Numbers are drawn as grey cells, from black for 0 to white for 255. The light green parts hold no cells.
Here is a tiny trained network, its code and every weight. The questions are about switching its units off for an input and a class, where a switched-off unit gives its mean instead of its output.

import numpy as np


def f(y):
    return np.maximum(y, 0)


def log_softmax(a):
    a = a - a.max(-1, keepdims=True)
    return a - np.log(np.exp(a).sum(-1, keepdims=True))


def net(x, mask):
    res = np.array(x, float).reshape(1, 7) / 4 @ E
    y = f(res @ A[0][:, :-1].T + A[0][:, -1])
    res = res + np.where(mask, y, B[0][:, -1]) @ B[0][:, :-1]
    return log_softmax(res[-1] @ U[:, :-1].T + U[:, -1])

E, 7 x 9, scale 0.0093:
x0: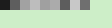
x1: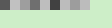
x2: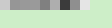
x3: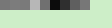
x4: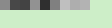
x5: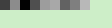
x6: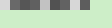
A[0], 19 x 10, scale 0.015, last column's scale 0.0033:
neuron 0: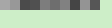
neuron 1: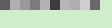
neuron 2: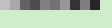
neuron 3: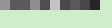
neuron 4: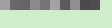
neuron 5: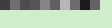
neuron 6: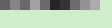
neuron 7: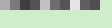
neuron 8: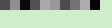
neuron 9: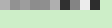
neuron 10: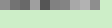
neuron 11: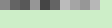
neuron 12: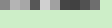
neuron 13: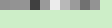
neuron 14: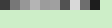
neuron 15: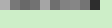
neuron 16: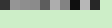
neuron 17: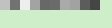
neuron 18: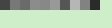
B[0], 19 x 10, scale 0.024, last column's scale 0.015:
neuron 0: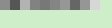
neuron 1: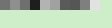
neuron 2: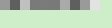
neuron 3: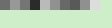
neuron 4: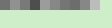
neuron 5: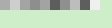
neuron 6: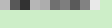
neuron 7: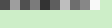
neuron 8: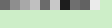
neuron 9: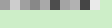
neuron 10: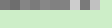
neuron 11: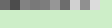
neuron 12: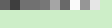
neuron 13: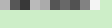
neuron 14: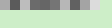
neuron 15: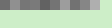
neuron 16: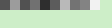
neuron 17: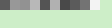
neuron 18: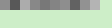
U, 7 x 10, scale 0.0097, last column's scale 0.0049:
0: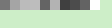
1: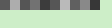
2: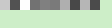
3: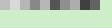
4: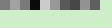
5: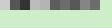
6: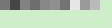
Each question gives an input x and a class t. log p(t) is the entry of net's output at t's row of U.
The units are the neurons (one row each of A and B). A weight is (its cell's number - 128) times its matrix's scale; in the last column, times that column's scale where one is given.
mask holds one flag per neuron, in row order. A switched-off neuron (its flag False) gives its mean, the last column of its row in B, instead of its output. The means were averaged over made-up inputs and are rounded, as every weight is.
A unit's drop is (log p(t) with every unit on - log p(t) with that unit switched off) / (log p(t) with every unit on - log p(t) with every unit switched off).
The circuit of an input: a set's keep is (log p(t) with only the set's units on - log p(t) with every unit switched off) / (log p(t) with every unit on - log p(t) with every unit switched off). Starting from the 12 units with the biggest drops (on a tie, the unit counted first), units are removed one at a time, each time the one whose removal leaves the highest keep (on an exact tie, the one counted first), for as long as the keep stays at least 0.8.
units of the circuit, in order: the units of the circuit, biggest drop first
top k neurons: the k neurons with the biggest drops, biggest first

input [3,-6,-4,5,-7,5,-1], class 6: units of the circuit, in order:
neuron 12
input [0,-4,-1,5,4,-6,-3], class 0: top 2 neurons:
neuron 17; neuron 13
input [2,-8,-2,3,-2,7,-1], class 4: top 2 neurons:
neuron 3; neuron 17
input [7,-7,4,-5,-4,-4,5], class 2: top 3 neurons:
neuron 14; neuron 1; neuron 18
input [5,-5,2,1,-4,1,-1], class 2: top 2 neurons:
neuron 14; neuron 1
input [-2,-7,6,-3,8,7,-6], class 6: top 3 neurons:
neuron 10; neuron 11; neuron 17
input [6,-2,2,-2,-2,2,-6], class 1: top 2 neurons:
neuron 16; neuron 2
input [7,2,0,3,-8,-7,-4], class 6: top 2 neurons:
neuron 12; neuron 8
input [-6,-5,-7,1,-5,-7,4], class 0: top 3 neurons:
neuron 17; neuron 9; neuron 14
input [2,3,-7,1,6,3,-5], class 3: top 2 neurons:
neuron 5; neuron 12
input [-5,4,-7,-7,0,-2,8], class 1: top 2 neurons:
neuron 7; neuron 9
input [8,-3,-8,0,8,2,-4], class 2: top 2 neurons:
neuron 14; neuron 18
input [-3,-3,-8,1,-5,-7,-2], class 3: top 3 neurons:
neuron 5; neuron 8; neuron 0
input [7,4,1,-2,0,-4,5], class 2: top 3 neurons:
neuron 14; neuron 16; neuron 8
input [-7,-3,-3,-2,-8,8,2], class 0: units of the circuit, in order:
neuron 8
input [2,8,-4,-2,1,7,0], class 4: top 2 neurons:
neuron 1; neuron 17
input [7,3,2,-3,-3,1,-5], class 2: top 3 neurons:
neuron 14; neuron 7; neuron 18
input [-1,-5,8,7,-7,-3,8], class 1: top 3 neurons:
neuron 7; neuron 5; neuron 15
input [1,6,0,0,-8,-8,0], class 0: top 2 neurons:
neuron 17; neuron 11
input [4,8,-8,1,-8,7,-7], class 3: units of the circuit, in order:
neuron 5
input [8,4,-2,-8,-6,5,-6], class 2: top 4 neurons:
neuron 14; neuron 18; neuron 6; neuron 7
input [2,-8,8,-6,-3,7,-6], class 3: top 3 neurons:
neuron 9; neuron 1; neuron 17
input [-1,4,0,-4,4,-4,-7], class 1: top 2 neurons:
neuron 16; neuron 8
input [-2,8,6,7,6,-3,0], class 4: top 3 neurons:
neuron 1; neuron 13; neuron 5
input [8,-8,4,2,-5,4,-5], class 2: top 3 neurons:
neuron 14; neuron 18; neuron 1
